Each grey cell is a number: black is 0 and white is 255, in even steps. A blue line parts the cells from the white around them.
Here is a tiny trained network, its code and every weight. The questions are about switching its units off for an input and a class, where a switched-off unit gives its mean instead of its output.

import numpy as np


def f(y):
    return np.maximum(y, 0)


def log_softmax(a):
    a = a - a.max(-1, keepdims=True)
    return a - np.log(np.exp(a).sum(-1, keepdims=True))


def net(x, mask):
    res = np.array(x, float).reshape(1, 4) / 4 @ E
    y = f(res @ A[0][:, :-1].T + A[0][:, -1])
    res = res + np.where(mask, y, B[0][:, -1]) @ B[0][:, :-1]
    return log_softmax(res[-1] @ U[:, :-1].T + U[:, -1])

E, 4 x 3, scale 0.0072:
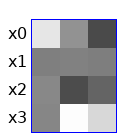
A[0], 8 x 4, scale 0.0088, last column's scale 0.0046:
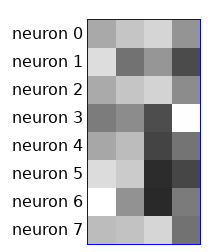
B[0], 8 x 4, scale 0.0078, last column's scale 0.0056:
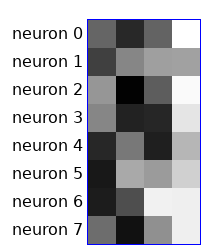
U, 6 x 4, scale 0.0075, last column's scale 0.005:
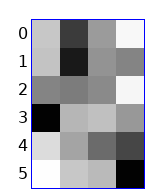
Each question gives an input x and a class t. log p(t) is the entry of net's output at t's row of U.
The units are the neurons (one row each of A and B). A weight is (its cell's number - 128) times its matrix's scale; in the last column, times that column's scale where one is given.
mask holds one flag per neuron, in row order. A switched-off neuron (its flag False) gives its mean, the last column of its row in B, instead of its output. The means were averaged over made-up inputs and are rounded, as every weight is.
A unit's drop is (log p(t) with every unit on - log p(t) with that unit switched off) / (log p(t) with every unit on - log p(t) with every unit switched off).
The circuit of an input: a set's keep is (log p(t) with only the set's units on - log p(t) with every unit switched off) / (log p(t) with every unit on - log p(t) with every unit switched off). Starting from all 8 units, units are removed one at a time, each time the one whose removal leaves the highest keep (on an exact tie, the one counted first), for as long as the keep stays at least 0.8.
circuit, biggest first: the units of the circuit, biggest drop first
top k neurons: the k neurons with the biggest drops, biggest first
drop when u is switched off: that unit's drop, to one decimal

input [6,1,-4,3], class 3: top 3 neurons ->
(neuron 5; neuron 6; neuron 4)
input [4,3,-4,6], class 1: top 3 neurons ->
(neuron 2; neuron 7; neuron 0)
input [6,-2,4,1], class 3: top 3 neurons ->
(neuron 6; neuron 5; neuron 2)
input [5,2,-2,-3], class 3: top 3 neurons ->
(neuron 6; neuron 2; neuron 5)
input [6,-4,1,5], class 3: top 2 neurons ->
(neuron 5; neuron 6)
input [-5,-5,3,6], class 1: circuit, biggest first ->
(neuron 2; neuron 5; neuron 0)
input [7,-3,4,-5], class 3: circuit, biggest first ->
(neuron 6; neuron 5; neuron 2)
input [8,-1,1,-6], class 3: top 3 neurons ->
(neuron 6; neuron 5; neuron 2)
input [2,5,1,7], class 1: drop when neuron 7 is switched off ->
0.2
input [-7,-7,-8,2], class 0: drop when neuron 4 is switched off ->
0.1
